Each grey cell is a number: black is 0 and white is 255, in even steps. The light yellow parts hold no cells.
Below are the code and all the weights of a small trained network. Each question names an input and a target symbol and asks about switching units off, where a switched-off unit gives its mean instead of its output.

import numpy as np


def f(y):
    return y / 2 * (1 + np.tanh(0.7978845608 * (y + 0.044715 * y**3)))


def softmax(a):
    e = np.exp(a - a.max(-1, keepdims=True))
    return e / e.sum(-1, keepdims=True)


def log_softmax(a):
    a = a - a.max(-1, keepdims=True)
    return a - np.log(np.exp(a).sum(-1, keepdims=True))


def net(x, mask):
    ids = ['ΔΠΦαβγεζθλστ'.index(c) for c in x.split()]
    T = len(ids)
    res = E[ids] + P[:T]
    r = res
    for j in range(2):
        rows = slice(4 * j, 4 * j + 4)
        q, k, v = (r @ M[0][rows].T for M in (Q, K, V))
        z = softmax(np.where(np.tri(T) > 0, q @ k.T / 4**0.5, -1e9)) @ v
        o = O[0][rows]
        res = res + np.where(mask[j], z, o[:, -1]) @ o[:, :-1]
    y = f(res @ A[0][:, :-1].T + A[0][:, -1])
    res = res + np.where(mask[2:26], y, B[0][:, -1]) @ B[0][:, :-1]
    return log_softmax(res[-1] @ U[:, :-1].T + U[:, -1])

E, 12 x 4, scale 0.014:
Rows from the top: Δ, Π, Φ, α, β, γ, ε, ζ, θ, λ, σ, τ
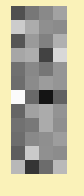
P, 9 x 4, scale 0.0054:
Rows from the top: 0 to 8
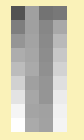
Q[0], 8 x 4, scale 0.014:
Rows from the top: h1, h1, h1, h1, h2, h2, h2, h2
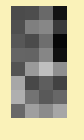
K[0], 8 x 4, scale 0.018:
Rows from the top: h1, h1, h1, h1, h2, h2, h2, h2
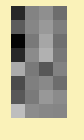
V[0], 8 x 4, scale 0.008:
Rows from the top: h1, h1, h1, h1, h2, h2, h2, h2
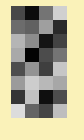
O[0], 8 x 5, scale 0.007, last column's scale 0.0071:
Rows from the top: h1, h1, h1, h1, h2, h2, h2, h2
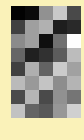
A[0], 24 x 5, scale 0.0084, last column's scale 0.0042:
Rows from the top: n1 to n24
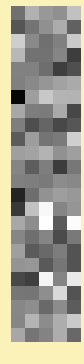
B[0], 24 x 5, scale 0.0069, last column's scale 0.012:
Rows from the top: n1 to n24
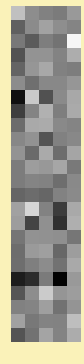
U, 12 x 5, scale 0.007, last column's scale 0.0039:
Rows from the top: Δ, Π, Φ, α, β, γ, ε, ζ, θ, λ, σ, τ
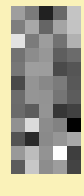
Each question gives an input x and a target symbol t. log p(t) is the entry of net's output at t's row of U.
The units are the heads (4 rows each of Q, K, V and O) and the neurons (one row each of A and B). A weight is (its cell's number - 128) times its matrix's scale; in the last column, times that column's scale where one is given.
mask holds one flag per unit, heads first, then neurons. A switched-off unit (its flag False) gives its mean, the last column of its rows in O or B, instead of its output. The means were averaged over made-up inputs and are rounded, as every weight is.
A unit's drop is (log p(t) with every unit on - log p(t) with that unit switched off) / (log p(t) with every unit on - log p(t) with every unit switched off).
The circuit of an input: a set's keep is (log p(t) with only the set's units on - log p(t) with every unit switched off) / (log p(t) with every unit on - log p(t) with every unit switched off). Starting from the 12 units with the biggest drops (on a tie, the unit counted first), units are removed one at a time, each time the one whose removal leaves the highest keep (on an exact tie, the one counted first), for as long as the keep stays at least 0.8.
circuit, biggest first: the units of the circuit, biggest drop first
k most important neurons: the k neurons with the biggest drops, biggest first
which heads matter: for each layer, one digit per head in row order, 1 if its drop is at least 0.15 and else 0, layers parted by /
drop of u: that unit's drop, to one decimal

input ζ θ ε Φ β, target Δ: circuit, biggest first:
[h1, h2]
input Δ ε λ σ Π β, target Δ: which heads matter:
10
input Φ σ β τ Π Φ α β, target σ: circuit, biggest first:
[h1, n20, n16]
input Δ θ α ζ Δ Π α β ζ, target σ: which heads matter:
10
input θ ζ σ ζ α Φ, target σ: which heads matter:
10
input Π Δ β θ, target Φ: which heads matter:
10
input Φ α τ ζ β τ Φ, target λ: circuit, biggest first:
[h1]
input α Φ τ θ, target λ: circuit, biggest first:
[h1, n15]
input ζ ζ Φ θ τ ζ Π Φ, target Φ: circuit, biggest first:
[h2, h1, n7]
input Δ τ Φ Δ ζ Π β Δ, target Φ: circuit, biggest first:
[h1, h2, n7]
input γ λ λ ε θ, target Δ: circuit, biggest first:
[h1, h2]
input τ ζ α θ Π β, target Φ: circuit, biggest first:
[h1, n7, h2]
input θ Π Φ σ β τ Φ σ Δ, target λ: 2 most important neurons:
[n20, n15]
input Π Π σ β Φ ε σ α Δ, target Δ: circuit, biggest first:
[h1]
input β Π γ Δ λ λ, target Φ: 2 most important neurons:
[n7, n16]
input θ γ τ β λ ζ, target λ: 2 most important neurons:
[n20, n15]
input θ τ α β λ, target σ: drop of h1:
0.3
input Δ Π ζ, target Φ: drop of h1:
0.4
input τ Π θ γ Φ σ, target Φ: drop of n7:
0.2
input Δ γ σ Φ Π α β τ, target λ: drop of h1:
0.8
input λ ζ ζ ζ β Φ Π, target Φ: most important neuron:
[n16]
